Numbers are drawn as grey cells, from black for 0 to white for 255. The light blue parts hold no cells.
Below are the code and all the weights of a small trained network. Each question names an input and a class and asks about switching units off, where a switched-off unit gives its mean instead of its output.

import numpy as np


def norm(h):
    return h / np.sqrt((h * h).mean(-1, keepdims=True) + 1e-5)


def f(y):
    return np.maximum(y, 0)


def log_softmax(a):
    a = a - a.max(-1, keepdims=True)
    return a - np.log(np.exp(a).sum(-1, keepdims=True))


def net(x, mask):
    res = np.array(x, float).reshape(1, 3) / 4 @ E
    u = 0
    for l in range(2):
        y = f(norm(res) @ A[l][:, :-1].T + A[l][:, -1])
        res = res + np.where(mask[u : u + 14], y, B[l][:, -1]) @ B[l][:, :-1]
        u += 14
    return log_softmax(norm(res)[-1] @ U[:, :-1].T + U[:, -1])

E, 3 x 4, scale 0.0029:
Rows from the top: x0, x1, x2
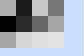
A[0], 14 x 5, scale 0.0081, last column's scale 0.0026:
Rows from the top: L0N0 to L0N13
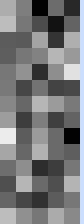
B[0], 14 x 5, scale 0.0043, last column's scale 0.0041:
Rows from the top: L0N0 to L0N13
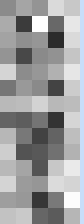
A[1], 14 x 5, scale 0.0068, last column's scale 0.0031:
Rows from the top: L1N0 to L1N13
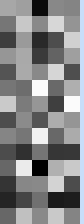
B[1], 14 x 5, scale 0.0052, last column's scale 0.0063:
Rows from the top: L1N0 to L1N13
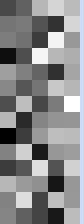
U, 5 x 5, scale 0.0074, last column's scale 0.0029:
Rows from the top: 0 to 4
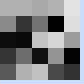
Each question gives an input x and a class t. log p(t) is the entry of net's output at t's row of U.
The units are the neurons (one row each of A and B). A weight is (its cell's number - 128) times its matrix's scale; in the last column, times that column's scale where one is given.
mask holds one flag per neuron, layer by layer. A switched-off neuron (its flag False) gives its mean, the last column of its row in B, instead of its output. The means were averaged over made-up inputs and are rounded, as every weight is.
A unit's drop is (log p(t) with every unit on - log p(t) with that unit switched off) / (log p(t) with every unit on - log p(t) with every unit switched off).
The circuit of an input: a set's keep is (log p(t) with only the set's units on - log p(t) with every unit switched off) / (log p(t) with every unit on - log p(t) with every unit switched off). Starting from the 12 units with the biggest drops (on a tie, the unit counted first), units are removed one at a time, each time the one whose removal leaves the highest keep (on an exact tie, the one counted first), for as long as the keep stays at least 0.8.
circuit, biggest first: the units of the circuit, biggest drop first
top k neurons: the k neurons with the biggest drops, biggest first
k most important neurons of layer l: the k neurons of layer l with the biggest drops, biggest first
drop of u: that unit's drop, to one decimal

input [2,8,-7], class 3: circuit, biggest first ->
L1N9; L1N12
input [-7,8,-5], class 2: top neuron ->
L1N10
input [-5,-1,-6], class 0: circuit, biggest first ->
L0N11; L0N1; L0N0
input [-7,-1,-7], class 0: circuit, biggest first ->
L0N4; L0N11; L0N0
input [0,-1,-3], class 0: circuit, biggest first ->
L0N10; L0N0
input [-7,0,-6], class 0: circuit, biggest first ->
L0N4; L0N11
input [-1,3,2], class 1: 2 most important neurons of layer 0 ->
L0N1; L0N2
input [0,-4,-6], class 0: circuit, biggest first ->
L0N0; L1N13
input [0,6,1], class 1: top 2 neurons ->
L0N1; L0N7
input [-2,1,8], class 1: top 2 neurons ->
L0N1; L1N13
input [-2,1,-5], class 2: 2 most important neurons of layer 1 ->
L1N0; L1N3
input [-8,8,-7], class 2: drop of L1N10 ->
0.2
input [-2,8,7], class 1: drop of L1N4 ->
0.1
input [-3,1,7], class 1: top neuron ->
L1N13
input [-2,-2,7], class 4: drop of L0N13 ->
0.2
